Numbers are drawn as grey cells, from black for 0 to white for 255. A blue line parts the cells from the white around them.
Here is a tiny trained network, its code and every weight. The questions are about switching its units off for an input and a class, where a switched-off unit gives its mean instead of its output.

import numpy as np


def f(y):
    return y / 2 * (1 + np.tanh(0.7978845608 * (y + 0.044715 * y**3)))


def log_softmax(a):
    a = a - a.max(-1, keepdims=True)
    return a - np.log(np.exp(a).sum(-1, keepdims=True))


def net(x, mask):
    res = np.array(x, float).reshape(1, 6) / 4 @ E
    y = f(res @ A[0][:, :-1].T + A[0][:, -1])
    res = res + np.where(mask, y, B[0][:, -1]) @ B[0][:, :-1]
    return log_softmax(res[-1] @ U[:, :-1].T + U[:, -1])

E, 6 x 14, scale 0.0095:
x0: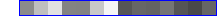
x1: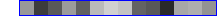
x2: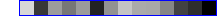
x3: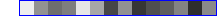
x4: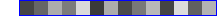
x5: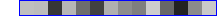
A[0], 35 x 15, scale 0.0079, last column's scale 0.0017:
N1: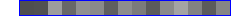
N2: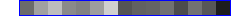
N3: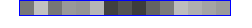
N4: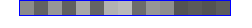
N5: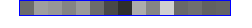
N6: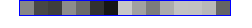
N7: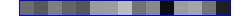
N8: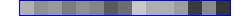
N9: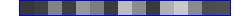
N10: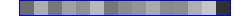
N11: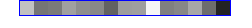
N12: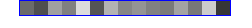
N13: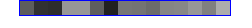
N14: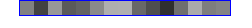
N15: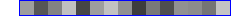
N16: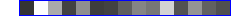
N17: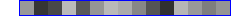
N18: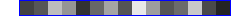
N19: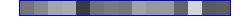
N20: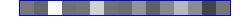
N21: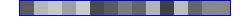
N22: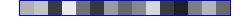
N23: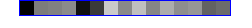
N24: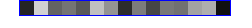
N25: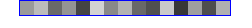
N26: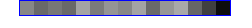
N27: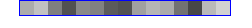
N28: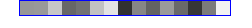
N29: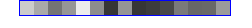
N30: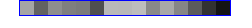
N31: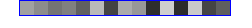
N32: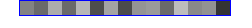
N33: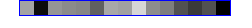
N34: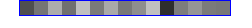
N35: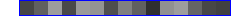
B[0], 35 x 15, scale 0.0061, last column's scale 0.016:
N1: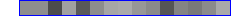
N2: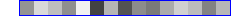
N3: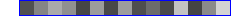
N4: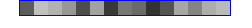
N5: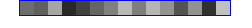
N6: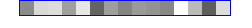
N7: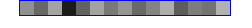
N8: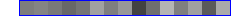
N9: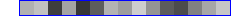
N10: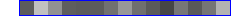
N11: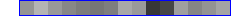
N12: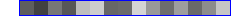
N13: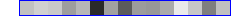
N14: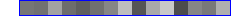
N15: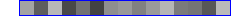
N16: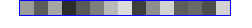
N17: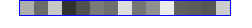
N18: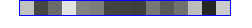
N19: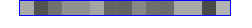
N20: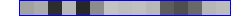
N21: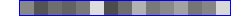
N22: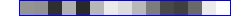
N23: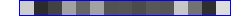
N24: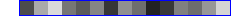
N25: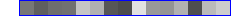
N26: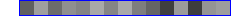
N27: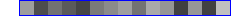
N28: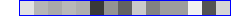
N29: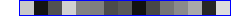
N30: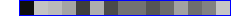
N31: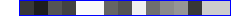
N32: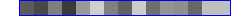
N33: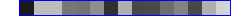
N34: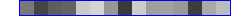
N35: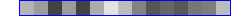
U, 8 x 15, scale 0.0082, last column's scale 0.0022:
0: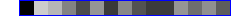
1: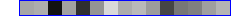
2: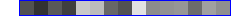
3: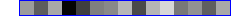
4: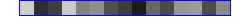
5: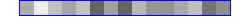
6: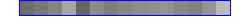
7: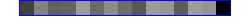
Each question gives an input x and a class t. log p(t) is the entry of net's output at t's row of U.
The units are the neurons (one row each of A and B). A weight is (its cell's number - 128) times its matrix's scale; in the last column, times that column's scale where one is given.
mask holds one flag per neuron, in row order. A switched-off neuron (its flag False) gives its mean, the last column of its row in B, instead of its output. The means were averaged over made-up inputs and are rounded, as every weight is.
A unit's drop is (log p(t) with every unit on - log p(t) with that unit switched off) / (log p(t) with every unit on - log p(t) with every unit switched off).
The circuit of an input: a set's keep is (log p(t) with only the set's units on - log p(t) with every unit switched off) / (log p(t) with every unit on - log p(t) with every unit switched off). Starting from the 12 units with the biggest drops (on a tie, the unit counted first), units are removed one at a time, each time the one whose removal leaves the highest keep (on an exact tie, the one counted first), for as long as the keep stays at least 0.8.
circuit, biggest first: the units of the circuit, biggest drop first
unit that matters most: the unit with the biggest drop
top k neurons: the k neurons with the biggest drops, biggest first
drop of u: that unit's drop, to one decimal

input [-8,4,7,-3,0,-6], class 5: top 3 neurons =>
[N6 N13 N9]
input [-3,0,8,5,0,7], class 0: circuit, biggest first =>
[N33]
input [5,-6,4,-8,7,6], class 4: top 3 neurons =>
[N18 N23 N31]
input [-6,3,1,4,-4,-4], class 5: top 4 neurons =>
[N6 N13 N22 N23]
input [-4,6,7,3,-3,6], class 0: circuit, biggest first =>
[N33 N30]
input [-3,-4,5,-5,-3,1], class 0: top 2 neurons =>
[N30 N33]
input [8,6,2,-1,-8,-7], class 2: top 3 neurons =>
[N31 N25 N22]
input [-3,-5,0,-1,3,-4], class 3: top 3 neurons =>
[N22 N16 N5]
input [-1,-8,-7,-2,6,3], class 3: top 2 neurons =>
[N16 N27]
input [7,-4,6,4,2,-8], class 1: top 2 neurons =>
[N20 N35]
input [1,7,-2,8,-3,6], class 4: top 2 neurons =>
[N29 N16]
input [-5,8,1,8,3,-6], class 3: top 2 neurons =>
[N17 N7]
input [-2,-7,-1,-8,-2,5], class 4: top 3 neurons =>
[N23 N18 N19]
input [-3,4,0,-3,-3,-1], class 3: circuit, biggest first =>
[N17]
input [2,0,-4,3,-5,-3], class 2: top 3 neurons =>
[N31 N25 N33]
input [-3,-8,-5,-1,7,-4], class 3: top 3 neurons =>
[N16 N5 N31]
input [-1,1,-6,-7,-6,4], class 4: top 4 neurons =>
[N23 N18 N19 N33]
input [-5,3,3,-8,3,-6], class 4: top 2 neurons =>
[N18 N23]
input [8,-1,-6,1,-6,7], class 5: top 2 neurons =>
[N28 N2]
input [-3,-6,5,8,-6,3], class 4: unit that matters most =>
N29
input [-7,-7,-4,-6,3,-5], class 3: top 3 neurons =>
[N16 N5 N28]
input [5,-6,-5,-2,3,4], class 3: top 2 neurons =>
[N16 N27]
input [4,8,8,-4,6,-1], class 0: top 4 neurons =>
[N33 N30 N4 N16]
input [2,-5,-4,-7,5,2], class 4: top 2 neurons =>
[N23 N18]
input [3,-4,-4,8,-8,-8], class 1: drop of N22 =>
0.0
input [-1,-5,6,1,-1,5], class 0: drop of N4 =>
0.1
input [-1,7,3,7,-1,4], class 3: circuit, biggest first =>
[N17]
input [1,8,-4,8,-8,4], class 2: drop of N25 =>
0.9
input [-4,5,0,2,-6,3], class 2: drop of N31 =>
0.6
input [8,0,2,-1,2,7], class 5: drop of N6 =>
-0.1
